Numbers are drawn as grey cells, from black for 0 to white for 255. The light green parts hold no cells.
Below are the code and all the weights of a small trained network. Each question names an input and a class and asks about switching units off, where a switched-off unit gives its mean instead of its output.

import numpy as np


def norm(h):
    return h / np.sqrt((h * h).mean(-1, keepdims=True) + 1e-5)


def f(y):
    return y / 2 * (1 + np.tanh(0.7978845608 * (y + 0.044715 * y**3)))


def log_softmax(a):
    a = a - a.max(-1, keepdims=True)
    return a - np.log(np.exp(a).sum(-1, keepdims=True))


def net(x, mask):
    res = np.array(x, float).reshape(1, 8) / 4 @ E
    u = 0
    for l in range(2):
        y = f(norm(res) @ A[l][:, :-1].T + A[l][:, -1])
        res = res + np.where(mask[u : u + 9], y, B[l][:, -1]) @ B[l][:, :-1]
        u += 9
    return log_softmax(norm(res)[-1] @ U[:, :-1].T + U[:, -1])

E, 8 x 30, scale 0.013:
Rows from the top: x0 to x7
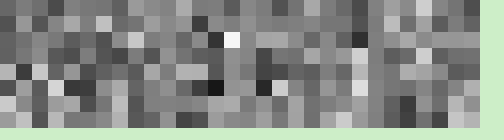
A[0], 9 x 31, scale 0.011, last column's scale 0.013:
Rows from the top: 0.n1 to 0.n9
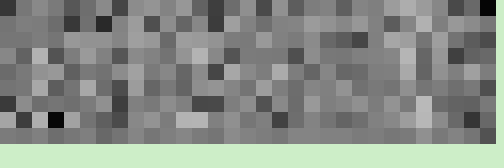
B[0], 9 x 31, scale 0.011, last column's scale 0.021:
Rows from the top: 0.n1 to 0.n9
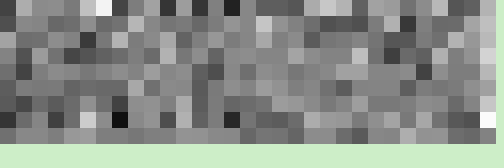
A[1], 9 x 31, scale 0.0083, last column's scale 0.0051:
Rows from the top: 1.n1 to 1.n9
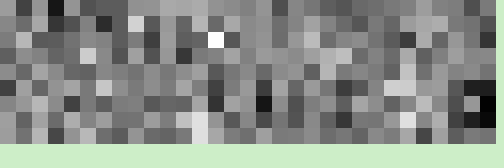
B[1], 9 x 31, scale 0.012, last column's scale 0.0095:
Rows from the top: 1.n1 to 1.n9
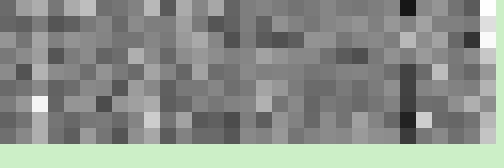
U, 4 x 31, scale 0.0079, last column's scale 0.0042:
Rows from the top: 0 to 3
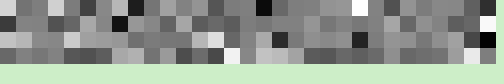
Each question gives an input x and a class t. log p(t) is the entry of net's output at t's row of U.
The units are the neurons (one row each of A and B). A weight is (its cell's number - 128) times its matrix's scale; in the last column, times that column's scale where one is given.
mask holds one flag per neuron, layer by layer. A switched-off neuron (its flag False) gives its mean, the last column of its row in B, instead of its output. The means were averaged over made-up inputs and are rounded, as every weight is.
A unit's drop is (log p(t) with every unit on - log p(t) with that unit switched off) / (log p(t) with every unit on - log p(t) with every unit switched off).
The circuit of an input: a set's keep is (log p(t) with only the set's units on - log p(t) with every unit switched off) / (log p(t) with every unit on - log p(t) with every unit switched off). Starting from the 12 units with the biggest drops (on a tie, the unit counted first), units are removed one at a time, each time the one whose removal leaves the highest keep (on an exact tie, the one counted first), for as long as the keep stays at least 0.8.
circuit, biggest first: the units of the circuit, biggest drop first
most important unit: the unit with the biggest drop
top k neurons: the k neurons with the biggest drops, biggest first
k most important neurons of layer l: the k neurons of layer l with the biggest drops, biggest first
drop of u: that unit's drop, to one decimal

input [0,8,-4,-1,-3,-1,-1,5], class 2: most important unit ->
0.n8
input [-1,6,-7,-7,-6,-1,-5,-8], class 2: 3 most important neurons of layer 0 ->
[0.n3; 0.n8; 0.n7]
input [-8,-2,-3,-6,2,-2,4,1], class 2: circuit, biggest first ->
[0.n8; 0.n7]
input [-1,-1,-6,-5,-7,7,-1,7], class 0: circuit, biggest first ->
[0.n8; 0.n2]
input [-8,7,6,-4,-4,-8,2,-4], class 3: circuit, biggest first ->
[0.n8; 0.n3]
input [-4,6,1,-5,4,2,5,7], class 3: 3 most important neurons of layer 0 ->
[0.n8; 0.n1; 0.n4]
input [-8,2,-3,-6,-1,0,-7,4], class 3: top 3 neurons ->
[0.n8; 1.n3; 0.n1]
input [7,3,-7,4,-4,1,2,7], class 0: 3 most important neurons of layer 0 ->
[0.n8; 0.n2; 0.n1]
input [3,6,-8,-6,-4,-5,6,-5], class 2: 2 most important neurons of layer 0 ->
[0.n3; 0.n7]
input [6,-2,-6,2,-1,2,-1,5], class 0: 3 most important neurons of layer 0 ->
[0.n8; 0.n1; 0.n2]
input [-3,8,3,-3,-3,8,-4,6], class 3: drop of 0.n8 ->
0.6
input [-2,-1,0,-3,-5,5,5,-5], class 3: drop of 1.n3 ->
0.3
